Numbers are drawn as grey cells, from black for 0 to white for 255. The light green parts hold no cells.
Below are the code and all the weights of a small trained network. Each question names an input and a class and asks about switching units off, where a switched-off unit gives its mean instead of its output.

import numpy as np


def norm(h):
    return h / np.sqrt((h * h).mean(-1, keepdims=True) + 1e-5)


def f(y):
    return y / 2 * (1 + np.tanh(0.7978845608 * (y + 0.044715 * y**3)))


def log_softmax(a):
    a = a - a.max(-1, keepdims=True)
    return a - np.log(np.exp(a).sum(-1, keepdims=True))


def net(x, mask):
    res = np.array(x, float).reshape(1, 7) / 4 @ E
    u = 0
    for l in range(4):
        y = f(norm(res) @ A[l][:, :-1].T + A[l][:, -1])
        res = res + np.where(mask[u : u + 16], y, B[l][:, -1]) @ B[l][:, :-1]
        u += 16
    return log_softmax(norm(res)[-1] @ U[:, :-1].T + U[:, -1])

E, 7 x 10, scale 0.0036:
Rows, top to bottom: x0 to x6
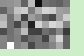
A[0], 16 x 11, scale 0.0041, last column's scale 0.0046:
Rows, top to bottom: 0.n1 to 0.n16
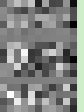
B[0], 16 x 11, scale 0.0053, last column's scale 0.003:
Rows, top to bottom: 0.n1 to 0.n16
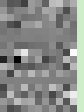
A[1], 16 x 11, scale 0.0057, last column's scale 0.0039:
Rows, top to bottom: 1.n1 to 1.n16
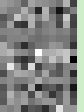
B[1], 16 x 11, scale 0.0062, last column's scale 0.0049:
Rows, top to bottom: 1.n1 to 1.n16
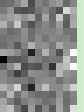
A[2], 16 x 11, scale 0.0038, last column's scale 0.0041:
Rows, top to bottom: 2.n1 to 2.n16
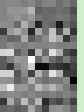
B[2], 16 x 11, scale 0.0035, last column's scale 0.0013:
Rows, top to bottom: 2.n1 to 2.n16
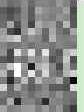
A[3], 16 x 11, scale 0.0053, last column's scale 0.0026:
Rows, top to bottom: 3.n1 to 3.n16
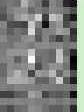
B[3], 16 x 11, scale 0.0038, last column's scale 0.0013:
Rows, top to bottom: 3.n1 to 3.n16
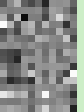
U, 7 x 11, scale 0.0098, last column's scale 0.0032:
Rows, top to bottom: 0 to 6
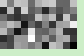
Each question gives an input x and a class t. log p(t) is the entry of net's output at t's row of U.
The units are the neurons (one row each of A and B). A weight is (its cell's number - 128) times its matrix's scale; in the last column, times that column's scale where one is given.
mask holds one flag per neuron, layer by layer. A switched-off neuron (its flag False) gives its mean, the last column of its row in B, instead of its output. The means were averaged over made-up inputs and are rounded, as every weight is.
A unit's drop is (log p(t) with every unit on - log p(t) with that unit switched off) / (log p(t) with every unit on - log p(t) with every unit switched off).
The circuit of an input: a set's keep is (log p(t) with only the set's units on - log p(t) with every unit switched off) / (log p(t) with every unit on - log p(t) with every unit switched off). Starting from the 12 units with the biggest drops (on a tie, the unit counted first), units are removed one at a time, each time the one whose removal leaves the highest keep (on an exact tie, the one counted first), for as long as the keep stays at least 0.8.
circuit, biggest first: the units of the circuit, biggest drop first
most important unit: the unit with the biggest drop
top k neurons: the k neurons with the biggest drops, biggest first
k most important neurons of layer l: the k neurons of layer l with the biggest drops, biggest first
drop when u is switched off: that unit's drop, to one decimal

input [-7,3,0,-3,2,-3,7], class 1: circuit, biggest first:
0.n9, 1.n13
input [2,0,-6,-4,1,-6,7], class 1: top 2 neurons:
0.n9, 0.n8
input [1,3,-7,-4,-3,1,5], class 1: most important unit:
0.n8
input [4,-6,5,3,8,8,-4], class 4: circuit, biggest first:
1.n8, 1.n10
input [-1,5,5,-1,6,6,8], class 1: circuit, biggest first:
0.n8, 1.n13, 0.n9, 1.n10
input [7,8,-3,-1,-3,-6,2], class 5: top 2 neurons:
1.n13, 0.n15
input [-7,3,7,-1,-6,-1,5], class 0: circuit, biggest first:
1.n10, 0.n14
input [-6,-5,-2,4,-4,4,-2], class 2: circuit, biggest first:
1.n9, 1.n10
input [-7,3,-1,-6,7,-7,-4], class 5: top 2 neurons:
1.n3, 1.n8
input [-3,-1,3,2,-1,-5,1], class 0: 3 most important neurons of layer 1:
1.n8, 1.n10, 1.n2
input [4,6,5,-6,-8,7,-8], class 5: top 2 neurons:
0.n15, 1.n8
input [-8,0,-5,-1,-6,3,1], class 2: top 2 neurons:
1.n9, 0.n15
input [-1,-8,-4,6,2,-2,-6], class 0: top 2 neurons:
1.n8, 3.n14
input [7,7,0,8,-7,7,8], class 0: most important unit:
1.n10
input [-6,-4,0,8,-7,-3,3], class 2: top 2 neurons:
1.n9, 0.n8
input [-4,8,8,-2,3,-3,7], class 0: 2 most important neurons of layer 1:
1.n10, 1.n16
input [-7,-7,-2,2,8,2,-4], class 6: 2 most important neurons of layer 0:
0.n14, 0.n11
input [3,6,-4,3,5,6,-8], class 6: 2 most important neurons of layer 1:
1.n8, 1.n13
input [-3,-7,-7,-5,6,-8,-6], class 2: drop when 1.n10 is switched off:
0.2
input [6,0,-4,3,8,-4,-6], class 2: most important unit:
1.n2
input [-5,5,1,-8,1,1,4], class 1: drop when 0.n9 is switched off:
0.2
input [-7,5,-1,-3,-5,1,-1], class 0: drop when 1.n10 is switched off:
0.1
